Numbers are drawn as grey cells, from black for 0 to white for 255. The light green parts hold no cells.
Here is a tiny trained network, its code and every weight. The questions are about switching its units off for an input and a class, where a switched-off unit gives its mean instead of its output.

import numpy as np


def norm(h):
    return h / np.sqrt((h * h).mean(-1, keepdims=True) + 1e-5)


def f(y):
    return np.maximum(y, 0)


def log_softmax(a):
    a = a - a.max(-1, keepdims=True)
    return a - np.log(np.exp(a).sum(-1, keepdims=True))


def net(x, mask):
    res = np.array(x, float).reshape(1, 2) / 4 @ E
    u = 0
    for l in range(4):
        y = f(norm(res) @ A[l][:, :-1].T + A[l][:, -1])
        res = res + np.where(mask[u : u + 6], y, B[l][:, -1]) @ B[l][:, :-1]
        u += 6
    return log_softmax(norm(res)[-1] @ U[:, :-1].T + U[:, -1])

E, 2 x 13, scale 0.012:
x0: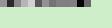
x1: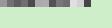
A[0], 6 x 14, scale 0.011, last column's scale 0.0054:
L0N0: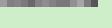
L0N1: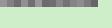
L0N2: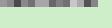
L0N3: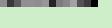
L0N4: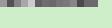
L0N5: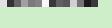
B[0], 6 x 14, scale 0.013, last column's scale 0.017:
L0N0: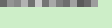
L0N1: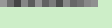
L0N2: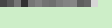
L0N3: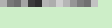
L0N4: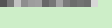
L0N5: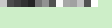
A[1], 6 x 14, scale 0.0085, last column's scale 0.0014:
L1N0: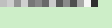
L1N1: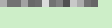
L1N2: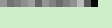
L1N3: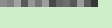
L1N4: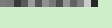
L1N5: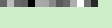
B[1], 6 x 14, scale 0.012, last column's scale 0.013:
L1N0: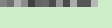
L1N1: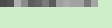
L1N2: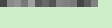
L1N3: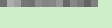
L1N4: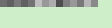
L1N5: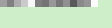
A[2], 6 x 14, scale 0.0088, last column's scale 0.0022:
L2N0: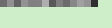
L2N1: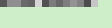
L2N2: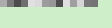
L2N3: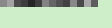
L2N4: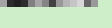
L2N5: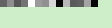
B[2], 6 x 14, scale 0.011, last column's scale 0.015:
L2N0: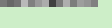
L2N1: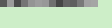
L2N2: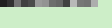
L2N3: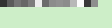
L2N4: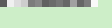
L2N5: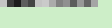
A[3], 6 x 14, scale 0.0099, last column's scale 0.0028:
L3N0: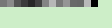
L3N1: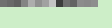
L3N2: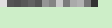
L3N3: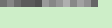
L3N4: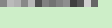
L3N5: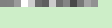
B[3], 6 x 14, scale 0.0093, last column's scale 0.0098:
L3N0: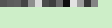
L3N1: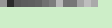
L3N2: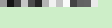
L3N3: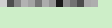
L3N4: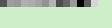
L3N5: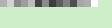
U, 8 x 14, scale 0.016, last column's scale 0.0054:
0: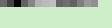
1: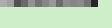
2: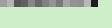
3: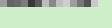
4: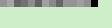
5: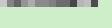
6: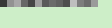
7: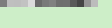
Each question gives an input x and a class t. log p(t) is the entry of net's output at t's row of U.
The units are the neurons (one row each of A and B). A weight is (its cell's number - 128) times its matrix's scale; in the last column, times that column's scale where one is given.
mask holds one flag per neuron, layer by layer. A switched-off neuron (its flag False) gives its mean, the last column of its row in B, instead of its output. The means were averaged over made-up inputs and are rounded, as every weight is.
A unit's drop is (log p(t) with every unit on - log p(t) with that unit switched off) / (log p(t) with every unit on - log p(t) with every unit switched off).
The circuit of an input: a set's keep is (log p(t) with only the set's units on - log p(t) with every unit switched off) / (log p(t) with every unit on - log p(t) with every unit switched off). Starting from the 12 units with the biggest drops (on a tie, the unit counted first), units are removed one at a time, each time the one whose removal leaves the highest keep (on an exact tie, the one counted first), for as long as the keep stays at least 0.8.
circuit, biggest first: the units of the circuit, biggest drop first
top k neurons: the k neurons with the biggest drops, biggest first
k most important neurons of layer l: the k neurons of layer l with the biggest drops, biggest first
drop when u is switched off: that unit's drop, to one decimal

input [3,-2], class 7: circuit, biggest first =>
(L0N5)
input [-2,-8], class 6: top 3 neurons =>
(L1N5 L0N4 L0N2)
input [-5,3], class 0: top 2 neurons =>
(L0N5 L1N5)
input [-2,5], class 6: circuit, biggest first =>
(L2N4 L0N3)
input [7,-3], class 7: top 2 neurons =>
(L0N5 L0N4)
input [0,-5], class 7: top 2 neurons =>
(L0N2 L0N5)
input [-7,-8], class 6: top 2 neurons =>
(L0N5 L1N5)
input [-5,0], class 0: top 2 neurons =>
(L0N5 L2N5)
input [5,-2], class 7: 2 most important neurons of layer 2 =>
(L2N5 L2N2)
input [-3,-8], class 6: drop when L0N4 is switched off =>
0.9
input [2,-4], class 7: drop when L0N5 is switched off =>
0.1
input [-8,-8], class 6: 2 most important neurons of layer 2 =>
(L2N3 L2N4)
